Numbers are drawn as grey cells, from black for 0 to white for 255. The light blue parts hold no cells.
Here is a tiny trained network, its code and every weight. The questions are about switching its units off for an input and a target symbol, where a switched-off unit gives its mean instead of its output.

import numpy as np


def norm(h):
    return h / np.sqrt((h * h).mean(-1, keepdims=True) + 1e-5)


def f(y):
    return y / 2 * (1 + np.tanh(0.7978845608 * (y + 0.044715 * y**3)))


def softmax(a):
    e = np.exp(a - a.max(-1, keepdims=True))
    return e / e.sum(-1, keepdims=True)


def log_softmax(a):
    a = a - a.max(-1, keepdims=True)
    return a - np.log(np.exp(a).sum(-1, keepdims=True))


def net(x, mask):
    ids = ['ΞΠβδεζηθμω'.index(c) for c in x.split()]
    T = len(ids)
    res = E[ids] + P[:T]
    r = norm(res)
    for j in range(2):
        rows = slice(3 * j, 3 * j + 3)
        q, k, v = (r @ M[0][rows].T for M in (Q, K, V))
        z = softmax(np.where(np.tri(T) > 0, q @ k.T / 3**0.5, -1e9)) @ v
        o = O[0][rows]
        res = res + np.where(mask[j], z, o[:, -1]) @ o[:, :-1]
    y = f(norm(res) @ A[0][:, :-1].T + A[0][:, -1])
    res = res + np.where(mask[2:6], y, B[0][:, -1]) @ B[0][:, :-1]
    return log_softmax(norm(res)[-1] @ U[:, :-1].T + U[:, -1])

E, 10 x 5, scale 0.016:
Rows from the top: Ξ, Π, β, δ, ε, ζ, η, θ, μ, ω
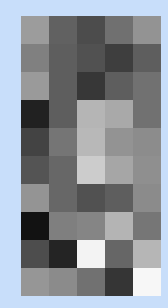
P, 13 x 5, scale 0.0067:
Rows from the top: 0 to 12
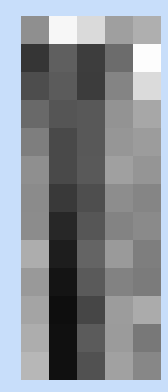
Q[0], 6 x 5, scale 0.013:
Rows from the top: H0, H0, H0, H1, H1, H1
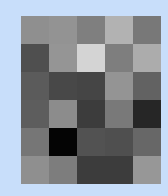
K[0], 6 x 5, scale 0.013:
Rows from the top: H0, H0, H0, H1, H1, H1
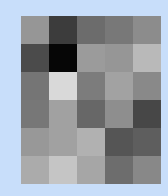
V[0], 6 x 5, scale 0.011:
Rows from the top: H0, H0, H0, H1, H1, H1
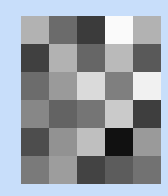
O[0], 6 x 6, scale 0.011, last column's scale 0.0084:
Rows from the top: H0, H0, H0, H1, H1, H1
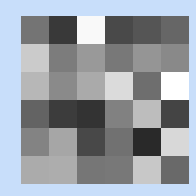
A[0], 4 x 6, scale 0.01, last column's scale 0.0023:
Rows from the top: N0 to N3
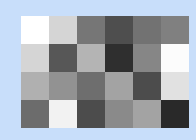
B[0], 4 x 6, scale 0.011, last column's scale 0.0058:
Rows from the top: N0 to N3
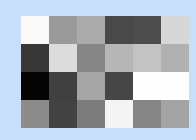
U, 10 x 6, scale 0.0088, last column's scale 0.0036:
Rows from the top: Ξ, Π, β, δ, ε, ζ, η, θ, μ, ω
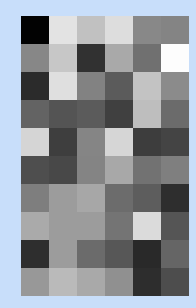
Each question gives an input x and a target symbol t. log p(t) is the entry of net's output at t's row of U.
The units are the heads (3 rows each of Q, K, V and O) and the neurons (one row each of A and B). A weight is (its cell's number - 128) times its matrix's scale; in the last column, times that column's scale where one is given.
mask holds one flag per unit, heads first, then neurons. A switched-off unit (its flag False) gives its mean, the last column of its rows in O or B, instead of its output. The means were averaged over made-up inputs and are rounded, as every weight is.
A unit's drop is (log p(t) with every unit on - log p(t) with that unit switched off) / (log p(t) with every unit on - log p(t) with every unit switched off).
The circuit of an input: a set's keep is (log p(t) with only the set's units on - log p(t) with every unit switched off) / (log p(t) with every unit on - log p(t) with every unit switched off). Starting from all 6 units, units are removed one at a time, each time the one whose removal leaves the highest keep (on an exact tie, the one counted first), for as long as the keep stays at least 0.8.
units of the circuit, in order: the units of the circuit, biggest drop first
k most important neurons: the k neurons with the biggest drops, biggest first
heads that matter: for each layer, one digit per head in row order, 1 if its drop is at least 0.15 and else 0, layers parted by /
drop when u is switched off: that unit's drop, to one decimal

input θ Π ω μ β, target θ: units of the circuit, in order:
[H0; N2]
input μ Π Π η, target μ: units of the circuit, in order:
[H1]
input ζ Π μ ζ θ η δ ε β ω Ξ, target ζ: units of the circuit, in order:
[H1; N2]
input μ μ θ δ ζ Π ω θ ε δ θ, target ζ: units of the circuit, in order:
[H1; N1]
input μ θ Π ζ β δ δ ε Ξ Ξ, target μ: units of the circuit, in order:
[H1; H0]
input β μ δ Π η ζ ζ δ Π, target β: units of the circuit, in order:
[H1; N1]
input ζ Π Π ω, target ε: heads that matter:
10
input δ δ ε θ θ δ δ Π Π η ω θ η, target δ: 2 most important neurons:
[N2; N3]
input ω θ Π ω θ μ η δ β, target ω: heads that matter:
01
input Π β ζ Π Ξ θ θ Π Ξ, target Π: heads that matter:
10
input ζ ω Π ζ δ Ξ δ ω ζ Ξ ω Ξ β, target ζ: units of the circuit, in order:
[N2; H1]
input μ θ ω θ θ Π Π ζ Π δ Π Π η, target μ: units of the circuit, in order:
[H1; H0]
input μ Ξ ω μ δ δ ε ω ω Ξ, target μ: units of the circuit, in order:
[H1; N2]
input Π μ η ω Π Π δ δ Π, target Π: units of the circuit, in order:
[H0]
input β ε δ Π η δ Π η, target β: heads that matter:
11
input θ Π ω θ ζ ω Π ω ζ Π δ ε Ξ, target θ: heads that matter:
00
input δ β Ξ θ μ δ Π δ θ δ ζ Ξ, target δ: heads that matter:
01
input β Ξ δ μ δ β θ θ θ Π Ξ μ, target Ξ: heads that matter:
10
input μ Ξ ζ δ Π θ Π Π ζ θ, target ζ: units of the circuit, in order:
[N1; H1]
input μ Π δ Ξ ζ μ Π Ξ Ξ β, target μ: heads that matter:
00
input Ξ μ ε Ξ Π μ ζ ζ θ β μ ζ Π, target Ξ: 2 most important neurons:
[N1; N0]
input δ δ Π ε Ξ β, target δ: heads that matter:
01
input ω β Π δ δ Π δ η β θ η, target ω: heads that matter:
01
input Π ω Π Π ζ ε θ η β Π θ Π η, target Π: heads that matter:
10
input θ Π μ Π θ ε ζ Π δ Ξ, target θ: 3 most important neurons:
[N1; N2; N0]
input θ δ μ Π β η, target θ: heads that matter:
10
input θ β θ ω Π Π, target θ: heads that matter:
10
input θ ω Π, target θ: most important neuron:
[N0]
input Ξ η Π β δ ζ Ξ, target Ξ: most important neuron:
[N1]
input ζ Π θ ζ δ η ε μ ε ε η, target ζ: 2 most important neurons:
[N2; N0]
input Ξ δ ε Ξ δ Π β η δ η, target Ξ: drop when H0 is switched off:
0.4
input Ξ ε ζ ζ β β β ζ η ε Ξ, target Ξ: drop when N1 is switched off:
0.4
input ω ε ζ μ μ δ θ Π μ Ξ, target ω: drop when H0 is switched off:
0.1
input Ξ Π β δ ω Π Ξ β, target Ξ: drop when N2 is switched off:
0.0
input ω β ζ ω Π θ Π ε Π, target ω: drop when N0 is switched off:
0.2
